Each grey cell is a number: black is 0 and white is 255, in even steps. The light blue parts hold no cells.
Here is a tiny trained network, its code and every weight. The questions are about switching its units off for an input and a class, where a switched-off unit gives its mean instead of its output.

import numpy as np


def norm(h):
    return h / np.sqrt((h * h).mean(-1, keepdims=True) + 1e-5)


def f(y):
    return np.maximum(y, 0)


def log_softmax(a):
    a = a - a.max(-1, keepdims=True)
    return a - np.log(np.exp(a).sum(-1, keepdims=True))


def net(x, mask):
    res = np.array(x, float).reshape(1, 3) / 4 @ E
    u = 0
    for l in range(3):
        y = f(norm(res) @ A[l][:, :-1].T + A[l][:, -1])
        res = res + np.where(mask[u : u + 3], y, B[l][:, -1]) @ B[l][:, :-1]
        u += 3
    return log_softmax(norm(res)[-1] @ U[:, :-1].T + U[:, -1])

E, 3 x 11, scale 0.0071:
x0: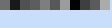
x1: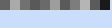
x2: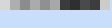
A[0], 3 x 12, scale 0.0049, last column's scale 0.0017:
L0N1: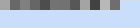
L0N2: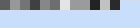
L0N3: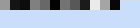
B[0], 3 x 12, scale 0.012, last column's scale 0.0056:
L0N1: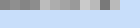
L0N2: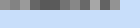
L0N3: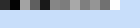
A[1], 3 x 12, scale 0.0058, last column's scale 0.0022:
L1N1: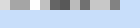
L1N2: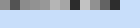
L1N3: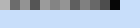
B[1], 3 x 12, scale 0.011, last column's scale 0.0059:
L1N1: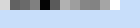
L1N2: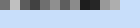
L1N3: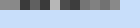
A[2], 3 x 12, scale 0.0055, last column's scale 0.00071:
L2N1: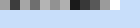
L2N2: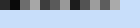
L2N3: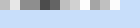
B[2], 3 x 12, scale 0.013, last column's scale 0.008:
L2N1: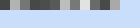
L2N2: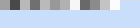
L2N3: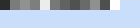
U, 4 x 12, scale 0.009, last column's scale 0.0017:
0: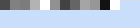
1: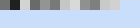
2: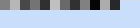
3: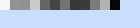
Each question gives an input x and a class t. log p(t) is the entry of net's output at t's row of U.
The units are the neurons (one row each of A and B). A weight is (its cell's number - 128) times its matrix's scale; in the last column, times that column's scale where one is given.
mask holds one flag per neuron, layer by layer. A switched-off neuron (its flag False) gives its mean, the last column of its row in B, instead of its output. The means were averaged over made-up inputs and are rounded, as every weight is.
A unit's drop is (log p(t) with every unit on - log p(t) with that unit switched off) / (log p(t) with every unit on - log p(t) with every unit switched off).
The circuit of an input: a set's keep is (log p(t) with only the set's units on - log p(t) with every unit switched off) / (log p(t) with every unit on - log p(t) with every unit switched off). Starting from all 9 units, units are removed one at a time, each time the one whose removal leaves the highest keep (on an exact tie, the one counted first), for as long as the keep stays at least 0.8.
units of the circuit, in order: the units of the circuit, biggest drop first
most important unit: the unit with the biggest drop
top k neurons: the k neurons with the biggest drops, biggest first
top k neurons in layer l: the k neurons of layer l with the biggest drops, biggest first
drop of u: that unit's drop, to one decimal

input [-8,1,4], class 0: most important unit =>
L2N3
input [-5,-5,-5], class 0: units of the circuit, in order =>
(L2N3, L0N3)
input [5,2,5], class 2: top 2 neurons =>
(L1N2, L0N1)
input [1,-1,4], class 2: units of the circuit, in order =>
(L1N2, L2N2, L0N1)
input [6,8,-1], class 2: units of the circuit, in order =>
(L0N3, L1N2, L1N3)
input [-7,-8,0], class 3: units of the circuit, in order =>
(L1N1, L0N3, L2N2)
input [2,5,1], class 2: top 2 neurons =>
(L0N3, L2N3)
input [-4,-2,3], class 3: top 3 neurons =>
(L1N1, L0N3, L2N2)
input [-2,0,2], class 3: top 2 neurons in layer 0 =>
(L0N3, L0N1)
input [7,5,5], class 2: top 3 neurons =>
(L1N2, L0N1, L2N3)
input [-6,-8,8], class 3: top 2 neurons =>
(L1N1, L2N2)
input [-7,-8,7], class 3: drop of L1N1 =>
0.4
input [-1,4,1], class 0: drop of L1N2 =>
0.5
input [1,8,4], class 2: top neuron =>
(L2N3)
